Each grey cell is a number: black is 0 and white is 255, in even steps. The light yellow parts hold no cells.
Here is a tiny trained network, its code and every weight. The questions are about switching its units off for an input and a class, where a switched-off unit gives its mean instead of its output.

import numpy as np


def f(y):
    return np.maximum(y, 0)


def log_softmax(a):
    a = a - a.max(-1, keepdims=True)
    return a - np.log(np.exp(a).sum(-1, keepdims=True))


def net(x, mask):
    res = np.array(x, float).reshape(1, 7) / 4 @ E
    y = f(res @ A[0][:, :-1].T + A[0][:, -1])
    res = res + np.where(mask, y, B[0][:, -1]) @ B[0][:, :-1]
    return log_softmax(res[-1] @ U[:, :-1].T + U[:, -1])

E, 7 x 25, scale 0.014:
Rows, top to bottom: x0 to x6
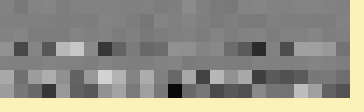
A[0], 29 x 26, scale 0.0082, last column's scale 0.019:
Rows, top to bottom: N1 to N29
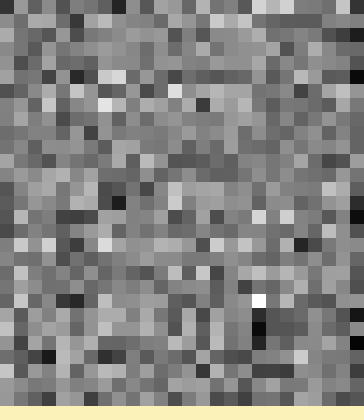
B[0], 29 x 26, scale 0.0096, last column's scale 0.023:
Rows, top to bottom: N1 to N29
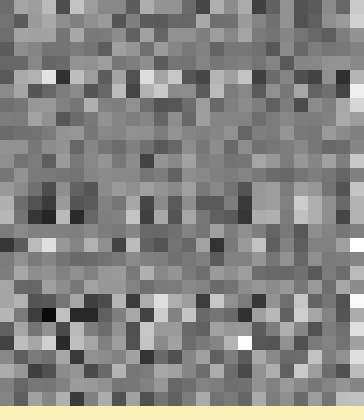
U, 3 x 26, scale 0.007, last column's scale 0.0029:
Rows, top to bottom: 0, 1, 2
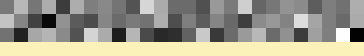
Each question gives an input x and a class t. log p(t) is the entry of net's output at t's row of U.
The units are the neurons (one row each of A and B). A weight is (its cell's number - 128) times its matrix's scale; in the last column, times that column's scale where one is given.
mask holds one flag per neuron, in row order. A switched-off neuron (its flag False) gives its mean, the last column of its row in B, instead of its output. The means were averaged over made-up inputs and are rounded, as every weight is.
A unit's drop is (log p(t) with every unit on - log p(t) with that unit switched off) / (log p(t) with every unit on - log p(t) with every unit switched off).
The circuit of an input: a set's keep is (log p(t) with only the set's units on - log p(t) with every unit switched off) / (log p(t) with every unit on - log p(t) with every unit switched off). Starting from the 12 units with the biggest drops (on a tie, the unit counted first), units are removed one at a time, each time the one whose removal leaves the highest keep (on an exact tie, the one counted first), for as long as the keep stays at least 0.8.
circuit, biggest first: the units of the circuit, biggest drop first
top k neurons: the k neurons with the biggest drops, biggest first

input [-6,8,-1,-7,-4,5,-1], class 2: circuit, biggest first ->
[N18]
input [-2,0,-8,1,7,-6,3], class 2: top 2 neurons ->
[N22 N7]
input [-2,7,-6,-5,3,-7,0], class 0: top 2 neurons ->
[N1 N20]
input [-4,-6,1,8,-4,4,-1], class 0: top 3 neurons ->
[N25 N24 N16]
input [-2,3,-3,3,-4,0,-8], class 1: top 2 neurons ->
[N15 N14]
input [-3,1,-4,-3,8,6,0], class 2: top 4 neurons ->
[N18 N7 N8 N2]
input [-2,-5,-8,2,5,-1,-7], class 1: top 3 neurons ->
[N15 N14 N6]
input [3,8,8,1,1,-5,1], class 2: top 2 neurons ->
[N22 N7]
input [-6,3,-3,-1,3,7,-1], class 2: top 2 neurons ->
[N18 N22]
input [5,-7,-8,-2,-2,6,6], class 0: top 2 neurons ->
[N6 N24]
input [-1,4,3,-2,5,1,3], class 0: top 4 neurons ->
[N23 N26 N15 N16]
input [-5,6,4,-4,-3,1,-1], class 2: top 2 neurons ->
[N18 N7]
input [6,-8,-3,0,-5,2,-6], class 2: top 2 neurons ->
[N22 N18]
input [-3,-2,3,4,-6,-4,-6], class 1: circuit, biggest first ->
[N15]
